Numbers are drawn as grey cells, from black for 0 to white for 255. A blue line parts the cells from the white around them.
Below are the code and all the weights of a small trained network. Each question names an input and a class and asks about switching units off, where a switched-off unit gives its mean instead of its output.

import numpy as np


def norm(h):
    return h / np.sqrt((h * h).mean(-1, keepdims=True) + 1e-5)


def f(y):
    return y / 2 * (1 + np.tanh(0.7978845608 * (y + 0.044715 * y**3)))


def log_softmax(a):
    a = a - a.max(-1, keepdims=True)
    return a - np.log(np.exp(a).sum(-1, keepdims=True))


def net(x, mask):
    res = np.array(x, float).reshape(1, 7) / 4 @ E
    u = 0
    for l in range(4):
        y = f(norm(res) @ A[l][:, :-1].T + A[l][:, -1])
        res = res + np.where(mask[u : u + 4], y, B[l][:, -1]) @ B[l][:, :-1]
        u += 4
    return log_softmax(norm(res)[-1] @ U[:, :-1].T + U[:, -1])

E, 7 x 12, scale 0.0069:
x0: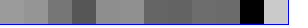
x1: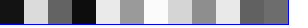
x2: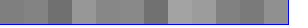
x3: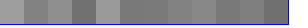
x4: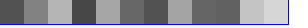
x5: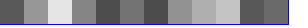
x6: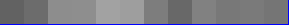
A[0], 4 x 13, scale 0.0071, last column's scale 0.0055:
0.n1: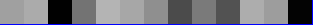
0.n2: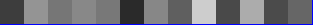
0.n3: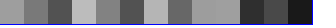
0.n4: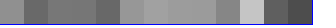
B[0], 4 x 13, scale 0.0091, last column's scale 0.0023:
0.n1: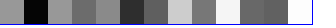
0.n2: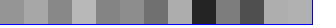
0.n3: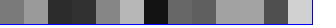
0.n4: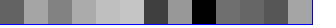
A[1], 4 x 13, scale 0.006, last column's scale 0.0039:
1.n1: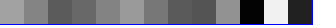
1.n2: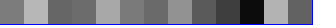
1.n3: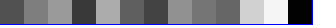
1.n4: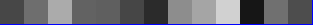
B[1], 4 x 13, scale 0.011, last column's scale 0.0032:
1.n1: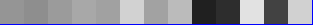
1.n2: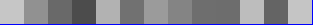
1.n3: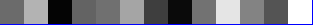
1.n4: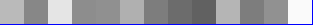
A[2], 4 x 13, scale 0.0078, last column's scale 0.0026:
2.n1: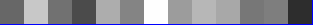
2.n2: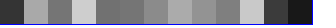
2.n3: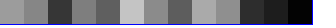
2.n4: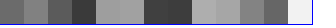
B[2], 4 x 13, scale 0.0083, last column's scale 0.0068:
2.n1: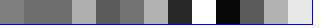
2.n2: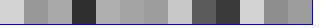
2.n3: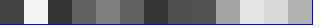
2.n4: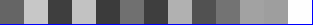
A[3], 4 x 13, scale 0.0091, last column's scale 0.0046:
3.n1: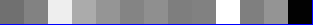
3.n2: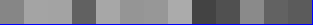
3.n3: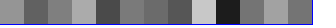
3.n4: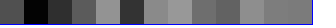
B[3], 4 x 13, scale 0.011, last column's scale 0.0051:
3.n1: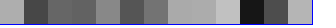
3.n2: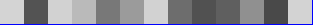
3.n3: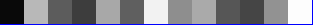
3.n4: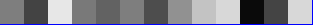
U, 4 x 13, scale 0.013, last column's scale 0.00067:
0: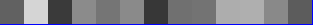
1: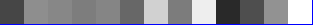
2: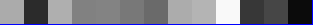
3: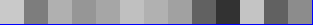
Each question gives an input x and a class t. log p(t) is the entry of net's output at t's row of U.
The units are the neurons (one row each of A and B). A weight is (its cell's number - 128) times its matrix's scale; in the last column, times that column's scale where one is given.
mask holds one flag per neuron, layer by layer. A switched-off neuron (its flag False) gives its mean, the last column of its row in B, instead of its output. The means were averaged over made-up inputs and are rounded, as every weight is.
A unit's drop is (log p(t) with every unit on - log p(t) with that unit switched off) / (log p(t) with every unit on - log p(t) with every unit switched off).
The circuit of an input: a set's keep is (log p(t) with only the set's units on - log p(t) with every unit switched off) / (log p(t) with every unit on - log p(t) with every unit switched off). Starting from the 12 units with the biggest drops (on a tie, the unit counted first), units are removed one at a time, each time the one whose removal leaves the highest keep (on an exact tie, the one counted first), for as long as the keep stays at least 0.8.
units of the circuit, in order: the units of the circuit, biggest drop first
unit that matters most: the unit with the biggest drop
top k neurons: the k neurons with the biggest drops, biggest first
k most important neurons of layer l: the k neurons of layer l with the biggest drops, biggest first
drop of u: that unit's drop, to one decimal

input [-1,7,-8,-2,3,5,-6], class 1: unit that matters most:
2.n1
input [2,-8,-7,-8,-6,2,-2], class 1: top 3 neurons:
(1.n3, 3.n3, 2.n4)
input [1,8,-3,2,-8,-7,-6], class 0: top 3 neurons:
(0.n3, 2.n3, 3.n3)
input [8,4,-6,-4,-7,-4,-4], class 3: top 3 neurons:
(1.n1, 1.n3, 3.n2)
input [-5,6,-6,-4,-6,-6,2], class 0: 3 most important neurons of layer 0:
(0.n3, 0.n4, 0.n1)
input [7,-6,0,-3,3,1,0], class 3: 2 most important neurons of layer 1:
(1.n1, 1.n2)
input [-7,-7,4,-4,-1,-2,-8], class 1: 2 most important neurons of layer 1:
(1.n1, 1.n2)
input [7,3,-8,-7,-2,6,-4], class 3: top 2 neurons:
(1.n1, 0.n1)
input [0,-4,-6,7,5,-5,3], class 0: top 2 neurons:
(1.n3, 2.n4)
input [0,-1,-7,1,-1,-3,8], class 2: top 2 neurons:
(1.n3, 2.n1)
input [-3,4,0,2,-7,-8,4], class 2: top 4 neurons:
(0.n1, 3.n4, 1.n3, 1.n4)
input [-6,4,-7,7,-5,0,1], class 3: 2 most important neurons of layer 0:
(0.n4, 0.n2)
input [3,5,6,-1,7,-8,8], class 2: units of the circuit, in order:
(0.n1, 3.n4)
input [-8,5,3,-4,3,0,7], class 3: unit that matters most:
2.n2
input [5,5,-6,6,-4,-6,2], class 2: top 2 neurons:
(0.n1, 1.n3)
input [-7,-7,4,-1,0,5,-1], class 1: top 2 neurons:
(3.n3, 1.n1)
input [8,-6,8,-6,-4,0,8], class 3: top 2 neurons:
(1.n1, 2.n1)
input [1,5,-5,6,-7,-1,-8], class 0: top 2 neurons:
(0.n3, 2.n3)
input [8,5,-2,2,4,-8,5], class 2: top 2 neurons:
(0.n1, 3.n4)
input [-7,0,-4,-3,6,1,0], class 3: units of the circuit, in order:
(2.n2)
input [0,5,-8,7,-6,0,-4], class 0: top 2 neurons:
(0.n3, 2.n3)
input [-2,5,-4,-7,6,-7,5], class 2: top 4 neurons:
(0.n1, 3.n4, 2.n3, 0.n3)
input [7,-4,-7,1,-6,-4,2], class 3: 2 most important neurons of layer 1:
(1.n1, 1.n3)
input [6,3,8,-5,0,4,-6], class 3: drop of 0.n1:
0.1
